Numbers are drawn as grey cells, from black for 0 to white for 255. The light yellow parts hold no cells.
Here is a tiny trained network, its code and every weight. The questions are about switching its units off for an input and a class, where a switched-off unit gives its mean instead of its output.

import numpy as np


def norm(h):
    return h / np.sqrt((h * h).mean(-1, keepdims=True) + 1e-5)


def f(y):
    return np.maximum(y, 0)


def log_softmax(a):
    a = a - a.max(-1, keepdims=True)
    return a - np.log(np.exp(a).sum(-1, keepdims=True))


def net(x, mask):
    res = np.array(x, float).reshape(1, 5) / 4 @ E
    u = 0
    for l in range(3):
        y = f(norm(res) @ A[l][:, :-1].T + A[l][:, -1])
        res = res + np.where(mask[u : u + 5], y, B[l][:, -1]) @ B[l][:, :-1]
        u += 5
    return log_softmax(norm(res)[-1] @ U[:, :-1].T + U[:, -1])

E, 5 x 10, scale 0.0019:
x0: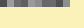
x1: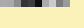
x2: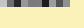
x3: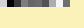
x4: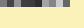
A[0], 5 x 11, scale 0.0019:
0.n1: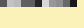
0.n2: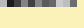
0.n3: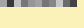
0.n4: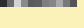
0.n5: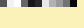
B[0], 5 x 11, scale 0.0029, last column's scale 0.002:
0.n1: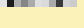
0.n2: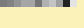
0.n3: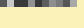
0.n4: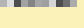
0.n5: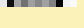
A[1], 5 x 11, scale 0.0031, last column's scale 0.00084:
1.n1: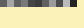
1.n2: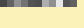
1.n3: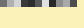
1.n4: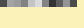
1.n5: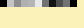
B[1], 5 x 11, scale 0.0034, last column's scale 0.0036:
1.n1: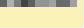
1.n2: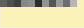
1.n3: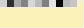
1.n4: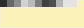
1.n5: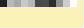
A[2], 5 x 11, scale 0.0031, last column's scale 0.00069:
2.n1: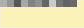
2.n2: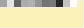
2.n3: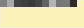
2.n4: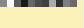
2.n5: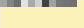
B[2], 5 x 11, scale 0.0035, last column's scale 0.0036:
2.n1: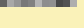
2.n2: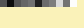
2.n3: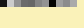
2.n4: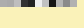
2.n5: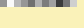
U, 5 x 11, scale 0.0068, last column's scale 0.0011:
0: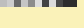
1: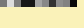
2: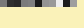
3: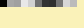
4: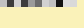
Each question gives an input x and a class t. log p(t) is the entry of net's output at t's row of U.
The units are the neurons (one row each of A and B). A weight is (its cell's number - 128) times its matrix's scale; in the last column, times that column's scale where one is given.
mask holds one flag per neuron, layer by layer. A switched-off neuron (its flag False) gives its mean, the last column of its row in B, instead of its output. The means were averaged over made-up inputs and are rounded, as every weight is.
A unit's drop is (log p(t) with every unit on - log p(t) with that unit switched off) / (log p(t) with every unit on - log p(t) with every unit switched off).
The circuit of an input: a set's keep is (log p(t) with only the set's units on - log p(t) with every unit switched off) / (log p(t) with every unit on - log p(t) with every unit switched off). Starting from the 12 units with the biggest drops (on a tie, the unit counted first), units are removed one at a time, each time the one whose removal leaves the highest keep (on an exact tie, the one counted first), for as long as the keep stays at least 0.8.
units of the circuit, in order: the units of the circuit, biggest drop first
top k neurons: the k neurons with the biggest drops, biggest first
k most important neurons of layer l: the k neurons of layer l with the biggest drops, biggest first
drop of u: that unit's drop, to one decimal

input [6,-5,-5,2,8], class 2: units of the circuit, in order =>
(1.n2; 1.n5)
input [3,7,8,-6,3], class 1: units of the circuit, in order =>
(2.n4)
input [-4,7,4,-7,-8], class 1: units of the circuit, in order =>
(2.n4; 1.n1; 1.n3)
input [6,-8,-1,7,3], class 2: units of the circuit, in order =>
(1.n5; 1.n4)
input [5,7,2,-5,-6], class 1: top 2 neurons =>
(2.n4; 1.n1)
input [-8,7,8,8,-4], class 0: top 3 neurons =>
(2.n2; 2.n1; 1.n2)
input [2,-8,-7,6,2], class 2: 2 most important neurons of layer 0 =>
(0.n3; 0.n2)
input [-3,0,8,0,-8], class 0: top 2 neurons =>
(2.n5; 1.n5)
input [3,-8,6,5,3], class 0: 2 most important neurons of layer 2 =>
(2.n5; 2.n2)
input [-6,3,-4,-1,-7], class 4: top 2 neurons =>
(1.n5; 0.n5)
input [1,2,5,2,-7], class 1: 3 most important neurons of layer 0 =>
(0.n1; 0.n5; 0.n2)
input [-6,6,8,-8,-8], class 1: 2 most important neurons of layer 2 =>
(2.n4; 2.n2)
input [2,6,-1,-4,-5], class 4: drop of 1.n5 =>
0.1
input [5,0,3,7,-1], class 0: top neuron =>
(2.n2)
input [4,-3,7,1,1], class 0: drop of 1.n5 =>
0.2
